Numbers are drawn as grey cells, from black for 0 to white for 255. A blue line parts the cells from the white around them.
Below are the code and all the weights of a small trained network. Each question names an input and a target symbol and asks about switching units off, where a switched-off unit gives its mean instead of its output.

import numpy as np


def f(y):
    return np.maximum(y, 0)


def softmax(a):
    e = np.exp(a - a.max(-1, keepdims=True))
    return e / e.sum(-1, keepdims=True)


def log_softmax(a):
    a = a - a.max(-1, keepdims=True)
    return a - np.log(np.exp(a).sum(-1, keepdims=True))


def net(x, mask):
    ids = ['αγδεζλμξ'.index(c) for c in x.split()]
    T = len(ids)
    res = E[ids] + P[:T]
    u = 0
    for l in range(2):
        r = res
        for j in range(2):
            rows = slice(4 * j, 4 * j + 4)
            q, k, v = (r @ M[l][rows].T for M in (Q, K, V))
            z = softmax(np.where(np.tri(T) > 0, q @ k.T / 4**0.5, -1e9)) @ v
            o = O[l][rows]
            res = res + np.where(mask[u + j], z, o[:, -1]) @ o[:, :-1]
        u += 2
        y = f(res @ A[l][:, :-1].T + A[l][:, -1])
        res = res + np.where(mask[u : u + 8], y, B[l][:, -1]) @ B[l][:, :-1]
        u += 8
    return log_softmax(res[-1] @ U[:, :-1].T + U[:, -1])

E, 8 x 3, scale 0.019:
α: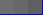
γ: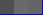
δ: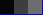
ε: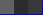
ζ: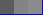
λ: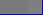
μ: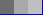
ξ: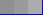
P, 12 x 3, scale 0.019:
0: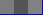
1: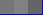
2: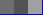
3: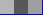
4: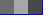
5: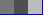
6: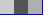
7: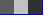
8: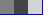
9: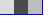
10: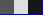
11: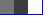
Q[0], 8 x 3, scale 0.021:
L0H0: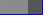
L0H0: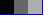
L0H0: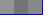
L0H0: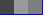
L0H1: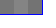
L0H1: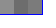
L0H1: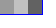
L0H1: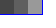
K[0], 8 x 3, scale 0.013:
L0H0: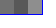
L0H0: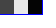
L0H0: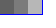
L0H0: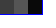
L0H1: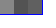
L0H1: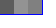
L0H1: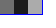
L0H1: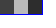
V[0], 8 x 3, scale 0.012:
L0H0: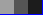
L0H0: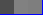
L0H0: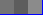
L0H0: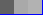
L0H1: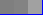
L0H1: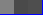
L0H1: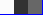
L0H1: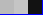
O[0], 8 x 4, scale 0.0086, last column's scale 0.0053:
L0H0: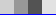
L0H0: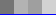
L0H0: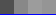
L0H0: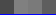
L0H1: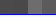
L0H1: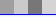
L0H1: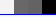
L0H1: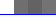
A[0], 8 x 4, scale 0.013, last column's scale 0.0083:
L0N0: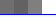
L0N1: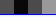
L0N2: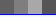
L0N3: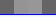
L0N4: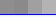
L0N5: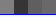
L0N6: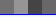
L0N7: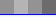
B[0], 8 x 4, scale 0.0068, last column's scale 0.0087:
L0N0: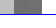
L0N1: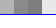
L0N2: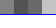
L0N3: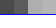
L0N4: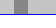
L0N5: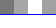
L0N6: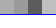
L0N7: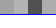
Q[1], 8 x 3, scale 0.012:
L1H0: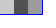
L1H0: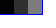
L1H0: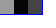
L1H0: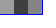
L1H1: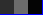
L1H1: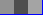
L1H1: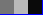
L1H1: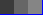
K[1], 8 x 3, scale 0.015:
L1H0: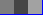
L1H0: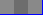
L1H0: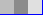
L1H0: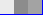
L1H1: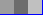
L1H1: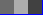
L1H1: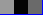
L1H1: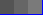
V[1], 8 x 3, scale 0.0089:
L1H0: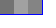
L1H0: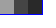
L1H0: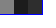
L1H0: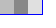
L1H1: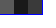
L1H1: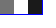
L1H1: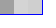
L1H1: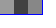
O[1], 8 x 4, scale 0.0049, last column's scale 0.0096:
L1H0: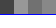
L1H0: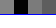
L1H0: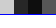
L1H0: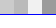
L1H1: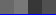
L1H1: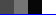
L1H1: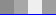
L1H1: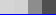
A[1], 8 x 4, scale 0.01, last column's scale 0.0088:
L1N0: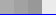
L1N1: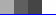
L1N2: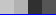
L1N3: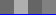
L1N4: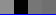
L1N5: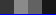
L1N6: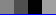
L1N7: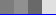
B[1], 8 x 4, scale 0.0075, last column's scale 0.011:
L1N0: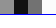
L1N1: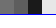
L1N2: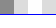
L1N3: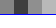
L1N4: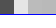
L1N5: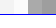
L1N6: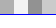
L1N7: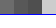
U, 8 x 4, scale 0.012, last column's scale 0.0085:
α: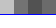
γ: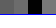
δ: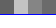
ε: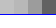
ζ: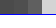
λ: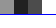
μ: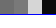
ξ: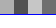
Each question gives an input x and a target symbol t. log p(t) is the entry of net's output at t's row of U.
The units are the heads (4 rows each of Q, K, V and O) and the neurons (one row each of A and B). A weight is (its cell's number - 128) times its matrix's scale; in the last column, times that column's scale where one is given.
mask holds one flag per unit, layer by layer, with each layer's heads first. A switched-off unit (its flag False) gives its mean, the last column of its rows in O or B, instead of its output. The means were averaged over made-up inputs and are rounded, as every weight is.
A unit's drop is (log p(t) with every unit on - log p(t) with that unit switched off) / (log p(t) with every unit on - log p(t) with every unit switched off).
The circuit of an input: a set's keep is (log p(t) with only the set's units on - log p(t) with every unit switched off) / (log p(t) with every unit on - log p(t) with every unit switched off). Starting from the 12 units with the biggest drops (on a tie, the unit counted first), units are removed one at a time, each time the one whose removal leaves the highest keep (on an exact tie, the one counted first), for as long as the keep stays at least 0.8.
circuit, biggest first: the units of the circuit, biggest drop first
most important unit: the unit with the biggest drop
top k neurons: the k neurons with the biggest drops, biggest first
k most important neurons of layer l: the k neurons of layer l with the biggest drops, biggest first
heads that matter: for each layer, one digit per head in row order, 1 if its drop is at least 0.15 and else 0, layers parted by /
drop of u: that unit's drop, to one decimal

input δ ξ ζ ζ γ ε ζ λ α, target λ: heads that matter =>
01 / 10
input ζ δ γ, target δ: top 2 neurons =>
(L1N5, L1N0)
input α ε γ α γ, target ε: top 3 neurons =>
(L1N2, L1N6, L0N6)
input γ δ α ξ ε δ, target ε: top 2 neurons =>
(L1N2, L1N6)
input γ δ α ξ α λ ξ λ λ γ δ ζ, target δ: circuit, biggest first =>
(L1N5, L1H0, L0H1)
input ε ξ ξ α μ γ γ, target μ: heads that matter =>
11 / 01
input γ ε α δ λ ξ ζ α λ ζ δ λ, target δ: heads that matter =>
01 / 11
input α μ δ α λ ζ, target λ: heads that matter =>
01 / 00
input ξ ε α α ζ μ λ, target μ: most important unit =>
L0H0
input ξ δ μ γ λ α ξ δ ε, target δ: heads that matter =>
11 / 01
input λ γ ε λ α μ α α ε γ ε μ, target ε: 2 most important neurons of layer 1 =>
(L1N2, L1N6)
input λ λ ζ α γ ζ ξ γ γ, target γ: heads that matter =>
10 / 01
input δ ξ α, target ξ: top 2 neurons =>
(L0N5, L0N1)
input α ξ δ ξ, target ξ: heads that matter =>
00 / 00
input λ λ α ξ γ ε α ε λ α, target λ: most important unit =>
L1H0
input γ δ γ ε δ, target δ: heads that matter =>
01 / 00
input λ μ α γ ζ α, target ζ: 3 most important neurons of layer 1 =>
(L1N2, L1N4, L1N5)
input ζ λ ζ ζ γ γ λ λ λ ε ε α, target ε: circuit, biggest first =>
(L0H0, L0H1)
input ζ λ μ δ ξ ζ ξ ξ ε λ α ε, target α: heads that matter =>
11 / 11
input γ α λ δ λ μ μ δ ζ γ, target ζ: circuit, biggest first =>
(L1H1, L0H0)
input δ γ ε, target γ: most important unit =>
L1N1
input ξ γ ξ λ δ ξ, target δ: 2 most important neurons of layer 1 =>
(L1N5, L1N0)
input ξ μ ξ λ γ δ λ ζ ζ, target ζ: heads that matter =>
00 / 01
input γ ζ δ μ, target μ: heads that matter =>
11 / 00
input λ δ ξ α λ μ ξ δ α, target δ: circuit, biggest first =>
(L0H1, L1H0, L0H0)
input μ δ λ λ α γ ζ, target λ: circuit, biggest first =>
(L1H1, L1N2)
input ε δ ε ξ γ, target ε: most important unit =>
L0H1
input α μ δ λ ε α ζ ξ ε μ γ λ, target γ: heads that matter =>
00 / 01
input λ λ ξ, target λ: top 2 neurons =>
(L1N2, L0N5)
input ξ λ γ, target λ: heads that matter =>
01 / 00
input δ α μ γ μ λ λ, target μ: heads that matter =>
11 / 01
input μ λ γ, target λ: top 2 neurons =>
(L1N2, L0N1)
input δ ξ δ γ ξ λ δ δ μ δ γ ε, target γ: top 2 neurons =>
(L1N1, L1N2)
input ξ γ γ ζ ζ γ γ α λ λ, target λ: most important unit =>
L1H1
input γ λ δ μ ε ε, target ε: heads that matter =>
11 / 01
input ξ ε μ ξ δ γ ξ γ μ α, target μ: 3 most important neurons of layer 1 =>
(L1N1, L1N0, L1N7)
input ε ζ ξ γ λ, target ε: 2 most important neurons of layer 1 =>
(L1N2, L1N6)
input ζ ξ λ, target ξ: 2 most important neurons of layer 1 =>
(L1N1, L1N7)
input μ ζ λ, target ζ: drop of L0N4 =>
0.2
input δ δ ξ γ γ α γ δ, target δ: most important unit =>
L1N5
